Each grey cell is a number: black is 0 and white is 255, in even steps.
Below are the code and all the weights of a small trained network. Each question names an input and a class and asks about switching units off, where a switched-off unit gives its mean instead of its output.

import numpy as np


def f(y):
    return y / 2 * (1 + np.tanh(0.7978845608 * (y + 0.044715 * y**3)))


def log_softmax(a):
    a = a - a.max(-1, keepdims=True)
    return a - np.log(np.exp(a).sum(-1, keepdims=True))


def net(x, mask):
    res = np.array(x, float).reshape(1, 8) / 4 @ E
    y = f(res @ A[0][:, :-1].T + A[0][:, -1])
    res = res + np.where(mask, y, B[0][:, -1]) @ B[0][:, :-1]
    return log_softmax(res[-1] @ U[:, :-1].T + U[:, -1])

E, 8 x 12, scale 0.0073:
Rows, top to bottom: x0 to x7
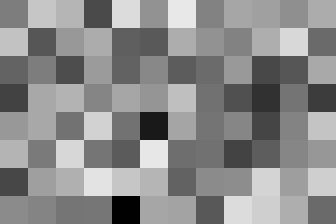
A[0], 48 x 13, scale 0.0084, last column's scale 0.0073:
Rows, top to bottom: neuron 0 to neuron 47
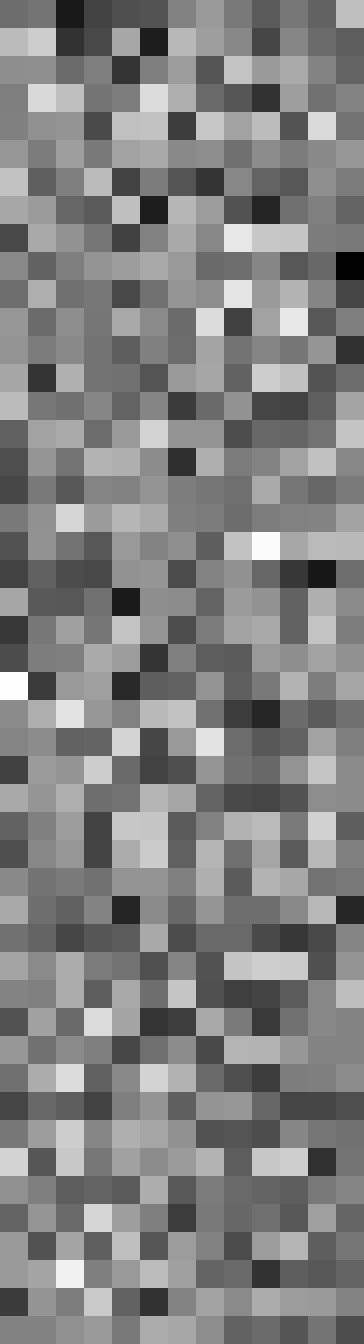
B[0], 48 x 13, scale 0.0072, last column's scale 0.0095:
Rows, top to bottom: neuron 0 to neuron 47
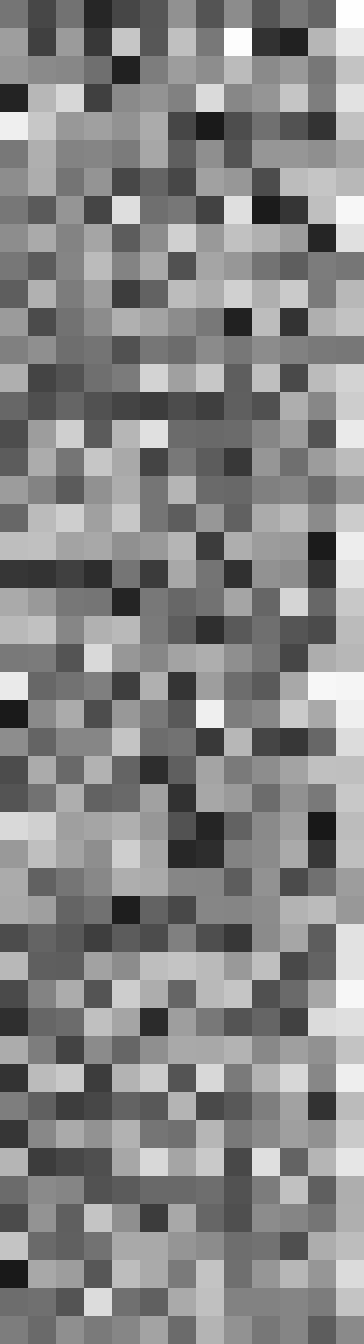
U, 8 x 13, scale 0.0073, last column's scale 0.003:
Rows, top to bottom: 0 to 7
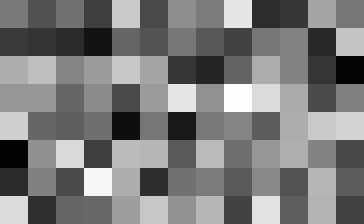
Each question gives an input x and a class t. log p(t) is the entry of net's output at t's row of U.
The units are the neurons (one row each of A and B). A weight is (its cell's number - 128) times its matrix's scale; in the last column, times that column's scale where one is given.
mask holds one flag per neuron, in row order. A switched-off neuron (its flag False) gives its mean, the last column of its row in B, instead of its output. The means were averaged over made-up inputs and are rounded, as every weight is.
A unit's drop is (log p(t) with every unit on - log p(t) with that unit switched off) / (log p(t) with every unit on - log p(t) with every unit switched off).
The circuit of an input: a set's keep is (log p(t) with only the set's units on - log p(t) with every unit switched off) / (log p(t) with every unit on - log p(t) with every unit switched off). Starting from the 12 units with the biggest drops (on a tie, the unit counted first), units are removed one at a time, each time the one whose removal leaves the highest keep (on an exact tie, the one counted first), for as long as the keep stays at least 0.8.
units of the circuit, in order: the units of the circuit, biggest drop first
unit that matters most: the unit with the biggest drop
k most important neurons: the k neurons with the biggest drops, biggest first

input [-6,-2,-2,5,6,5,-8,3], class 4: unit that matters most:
neuron 24
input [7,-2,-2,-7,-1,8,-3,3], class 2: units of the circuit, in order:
(neuron 4; neuron 29)
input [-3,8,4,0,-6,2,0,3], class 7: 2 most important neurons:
(neuron 41; neuron 13)
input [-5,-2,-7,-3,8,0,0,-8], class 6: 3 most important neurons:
(neuron 36; neuron 27; neuron 43)
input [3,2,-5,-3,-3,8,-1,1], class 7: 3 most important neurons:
(neuron 41; neuron 13; neuron 11)
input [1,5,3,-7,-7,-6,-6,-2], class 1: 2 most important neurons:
(neuron 0; neuron 20)
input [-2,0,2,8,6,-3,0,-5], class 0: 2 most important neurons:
(neuron 7; neuron 1)
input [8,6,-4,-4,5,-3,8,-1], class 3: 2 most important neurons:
(neuron 19; neuron 8)
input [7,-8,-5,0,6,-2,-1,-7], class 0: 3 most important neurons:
(neuron 7; neuron 1; neuron 26)
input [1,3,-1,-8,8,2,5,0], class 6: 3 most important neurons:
(neuron 16; neuron 27; neuron 46)
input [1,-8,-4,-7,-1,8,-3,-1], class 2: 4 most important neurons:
(neuron 4; neuron 29; neuron 30; neuron 25)
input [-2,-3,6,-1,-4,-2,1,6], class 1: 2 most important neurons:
(neuron 20; neuron 33)
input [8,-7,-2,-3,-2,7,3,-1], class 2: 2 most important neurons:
(neuron 4; neuron 29)
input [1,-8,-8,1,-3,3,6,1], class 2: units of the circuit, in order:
(neuron 4)
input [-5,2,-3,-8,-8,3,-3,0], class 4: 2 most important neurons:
(neuron 24; neuron 21)
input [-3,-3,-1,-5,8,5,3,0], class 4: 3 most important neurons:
(neuron 24; neuron 6; neuron 32)
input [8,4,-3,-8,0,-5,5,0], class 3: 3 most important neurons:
(neuron 8; neuron 10; neuron 34)
